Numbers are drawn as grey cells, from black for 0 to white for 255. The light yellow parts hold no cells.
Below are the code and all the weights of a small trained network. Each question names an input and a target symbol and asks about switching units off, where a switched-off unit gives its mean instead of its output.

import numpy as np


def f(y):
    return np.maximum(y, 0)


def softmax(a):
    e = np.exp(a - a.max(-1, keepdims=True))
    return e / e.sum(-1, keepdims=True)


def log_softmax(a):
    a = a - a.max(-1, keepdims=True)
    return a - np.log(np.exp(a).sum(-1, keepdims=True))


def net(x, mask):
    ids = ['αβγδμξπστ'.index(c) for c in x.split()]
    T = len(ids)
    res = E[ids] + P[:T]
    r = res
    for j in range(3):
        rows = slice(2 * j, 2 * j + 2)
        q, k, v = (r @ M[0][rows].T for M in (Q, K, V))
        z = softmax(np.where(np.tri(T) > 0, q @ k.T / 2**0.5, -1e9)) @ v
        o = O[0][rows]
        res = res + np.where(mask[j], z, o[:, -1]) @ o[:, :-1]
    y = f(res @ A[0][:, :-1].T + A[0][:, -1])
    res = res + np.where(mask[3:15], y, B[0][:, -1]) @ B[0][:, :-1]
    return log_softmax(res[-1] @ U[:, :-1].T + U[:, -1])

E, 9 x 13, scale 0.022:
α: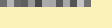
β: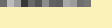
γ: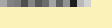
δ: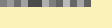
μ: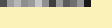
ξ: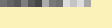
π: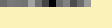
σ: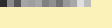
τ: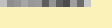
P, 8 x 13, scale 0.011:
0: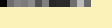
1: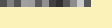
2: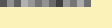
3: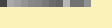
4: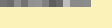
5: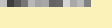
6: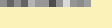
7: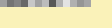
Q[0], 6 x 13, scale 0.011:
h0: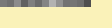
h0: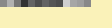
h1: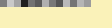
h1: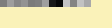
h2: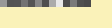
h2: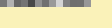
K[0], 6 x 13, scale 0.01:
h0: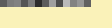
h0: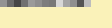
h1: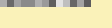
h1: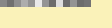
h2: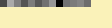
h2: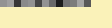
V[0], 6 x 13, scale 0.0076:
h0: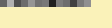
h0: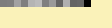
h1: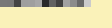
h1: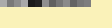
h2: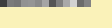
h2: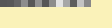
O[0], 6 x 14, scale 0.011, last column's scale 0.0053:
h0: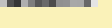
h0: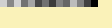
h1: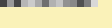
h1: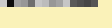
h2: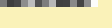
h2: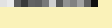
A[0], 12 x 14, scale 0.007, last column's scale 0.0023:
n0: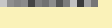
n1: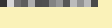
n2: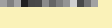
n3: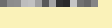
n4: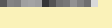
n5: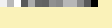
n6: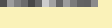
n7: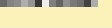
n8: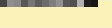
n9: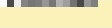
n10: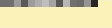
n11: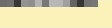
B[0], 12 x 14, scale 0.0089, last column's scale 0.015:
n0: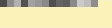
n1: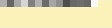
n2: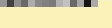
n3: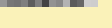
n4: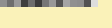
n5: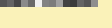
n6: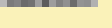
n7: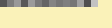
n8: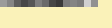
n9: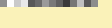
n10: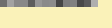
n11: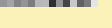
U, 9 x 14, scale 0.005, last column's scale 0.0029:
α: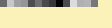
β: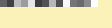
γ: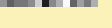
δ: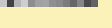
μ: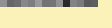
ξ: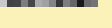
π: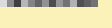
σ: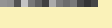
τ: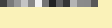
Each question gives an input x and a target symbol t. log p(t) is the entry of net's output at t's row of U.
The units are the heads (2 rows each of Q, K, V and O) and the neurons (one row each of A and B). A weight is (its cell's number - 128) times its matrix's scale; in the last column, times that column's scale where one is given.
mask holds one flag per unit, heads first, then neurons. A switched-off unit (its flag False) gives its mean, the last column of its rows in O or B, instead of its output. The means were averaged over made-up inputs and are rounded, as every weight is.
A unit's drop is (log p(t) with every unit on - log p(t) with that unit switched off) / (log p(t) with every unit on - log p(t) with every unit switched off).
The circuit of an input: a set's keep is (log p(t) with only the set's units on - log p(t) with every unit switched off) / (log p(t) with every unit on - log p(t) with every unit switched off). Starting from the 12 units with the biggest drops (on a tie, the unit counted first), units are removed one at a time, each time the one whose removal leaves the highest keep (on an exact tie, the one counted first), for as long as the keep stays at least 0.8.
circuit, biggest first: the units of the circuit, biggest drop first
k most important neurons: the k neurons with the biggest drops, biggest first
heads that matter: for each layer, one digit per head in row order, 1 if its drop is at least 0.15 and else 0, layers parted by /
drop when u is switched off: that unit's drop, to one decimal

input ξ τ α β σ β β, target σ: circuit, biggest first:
h1, n1, h2
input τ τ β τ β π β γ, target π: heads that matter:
110
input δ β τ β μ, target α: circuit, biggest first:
h1, n8
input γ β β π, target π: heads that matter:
110
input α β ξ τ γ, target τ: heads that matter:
010
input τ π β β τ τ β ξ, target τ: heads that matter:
110
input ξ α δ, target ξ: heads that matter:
111
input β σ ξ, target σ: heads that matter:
011
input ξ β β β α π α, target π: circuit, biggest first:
h1, h0, n11
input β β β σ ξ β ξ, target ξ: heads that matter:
101
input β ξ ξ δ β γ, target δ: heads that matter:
011
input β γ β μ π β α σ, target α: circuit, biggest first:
h1
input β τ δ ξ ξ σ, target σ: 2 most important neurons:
n1, n3
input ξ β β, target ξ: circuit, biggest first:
h1, h2
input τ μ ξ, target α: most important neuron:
n2
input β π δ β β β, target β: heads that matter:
101
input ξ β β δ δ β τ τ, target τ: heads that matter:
111
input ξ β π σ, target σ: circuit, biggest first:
n1, h1, h2
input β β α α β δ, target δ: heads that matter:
110
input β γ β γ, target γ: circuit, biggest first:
h2
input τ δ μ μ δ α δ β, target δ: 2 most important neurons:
n2, n1
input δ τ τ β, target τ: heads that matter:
011
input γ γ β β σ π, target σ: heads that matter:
011
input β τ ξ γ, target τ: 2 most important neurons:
n11, n4
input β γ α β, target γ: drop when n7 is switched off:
0.0
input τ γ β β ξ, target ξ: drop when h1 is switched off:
0.2
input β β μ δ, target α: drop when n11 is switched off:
-0.1
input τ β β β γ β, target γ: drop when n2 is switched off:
0.1
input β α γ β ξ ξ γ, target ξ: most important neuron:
n10
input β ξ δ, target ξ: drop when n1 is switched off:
0.1
